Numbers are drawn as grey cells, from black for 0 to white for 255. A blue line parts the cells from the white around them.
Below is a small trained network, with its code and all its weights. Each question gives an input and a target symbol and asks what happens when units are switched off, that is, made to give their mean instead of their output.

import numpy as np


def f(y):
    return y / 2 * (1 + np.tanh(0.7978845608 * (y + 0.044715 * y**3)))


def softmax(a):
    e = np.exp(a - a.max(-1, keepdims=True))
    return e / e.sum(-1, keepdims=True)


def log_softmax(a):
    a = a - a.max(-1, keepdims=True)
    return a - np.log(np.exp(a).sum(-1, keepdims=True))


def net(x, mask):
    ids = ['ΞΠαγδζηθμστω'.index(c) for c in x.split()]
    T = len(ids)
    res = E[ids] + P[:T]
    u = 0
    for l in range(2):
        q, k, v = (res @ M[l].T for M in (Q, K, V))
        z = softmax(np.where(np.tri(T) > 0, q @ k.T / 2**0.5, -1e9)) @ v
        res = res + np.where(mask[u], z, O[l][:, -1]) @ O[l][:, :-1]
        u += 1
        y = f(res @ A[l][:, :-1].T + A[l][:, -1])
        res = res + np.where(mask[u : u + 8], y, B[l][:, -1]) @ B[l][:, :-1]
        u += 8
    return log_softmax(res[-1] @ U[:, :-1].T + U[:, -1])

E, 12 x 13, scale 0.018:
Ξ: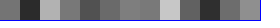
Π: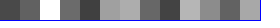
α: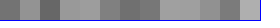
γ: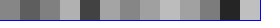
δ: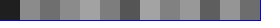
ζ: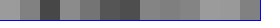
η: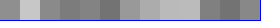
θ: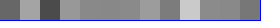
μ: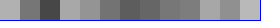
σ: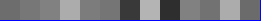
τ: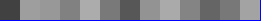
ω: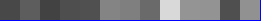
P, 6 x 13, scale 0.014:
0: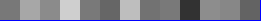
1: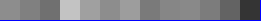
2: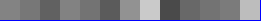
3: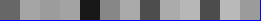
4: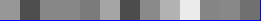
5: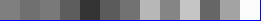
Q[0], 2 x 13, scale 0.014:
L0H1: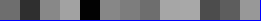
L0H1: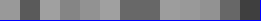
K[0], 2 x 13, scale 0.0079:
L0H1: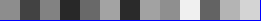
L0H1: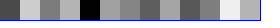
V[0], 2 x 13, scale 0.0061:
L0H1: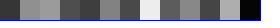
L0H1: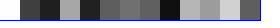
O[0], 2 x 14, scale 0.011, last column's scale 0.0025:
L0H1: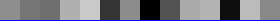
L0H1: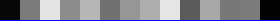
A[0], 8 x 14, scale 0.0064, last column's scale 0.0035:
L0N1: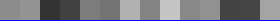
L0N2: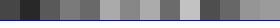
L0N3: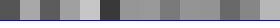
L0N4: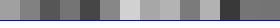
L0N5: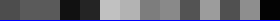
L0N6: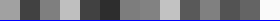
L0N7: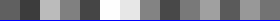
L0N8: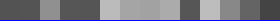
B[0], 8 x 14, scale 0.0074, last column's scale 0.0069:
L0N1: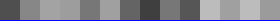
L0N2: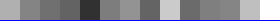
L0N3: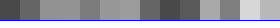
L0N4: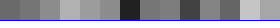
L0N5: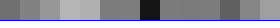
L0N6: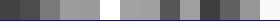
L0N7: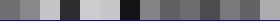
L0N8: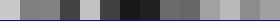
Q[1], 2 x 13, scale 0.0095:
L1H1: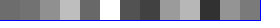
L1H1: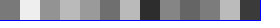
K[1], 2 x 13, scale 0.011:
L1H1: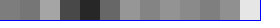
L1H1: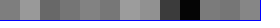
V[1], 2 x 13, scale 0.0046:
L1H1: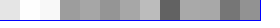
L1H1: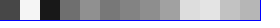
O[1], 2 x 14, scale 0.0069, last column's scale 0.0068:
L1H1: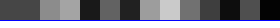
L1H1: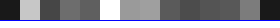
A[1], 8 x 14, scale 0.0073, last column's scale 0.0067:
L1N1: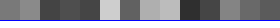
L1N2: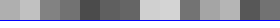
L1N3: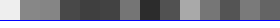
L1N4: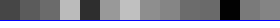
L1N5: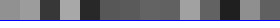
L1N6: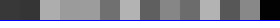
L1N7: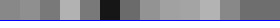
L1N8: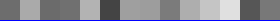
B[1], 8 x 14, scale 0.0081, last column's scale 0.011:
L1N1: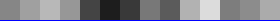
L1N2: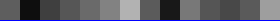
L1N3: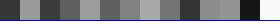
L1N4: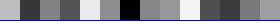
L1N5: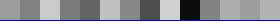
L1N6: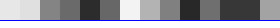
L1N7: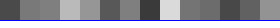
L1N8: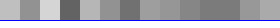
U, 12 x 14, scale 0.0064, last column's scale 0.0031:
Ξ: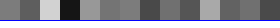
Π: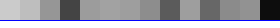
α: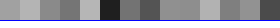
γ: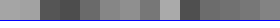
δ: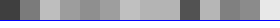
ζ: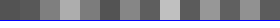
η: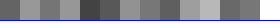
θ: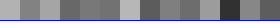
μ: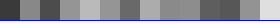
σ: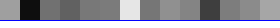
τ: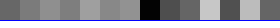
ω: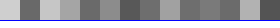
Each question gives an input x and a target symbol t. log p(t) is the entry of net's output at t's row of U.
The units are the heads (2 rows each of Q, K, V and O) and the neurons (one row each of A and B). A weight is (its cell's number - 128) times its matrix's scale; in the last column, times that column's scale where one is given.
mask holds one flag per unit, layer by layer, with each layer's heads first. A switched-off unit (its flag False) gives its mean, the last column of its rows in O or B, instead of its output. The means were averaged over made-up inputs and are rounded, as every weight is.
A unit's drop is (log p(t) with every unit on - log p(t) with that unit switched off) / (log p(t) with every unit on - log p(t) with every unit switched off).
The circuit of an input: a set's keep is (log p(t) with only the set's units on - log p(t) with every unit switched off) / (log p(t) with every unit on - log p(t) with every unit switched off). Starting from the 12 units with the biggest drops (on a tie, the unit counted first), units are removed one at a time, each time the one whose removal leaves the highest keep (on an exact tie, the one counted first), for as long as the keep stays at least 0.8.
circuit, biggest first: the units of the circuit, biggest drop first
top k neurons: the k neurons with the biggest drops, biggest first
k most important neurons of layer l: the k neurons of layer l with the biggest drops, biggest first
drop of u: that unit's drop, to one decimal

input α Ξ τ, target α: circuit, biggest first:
[L1H1; L0N6]
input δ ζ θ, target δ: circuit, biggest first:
[L0H1]
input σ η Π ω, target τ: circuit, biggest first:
[L0N7; L1H1; L0N1; L0N5]
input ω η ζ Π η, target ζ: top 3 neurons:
[L0N7; L1N7; L0N2]
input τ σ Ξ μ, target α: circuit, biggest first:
[L1H1; L0N2; L0N6; L1N3]
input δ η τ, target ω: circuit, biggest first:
[L1H1; L1N5; L1N3; L0H1]
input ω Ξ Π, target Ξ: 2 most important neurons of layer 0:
[L0N7; L0N6]
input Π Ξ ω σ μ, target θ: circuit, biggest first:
[L1N6; L0H1; L0N3]
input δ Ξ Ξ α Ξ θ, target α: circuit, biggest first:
[L1H1; L0N6; L0H1]
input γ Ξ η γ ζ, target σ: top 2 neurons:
[L1N2; L0N7]
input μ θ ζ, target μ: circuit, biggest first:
[L1H1; L0H1; L1N4; L0N6]
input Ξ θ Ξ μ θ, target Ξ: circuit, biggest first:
[L0H1; L0N8; L1N2]
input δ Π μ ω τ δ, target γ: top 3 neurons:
[L1N5; L0N6; L1N3]
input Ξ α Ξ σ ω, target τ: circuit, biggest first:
[L1H1; L0N1; L0N5]
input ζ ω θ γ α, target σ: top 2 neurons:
[L1N2; L0N2]
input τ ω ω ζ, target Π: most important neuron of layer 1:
[L1N8]
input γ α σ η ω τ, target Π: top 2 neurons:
[L0N3; L1N8]
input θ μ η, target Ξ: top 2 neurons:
[L0N8; L1N2]
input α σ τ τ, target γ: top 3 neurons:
[L1N5; L1N3; L0N6]
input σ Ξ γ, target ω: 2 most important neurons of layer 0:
[L0N4; L0N2]
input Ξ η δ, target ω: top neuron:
[L1N5]
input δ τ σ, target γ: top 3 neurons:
[L1N5; L1N3; L0N6]
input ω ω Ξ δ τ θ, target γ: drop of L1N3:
0.2
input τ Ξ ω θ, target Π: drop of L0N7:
0.0
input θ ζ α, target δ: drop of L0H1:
0.8
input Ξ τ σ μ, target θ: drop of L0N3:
0.1
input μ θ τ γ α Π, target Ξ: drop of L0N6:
0.1
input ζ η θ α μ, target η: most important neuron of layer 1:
[L1N1]
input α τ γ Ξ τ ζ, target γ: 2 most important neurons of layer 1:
[L1N5; L1N3]
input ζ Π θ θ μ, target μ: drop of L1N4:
0.2
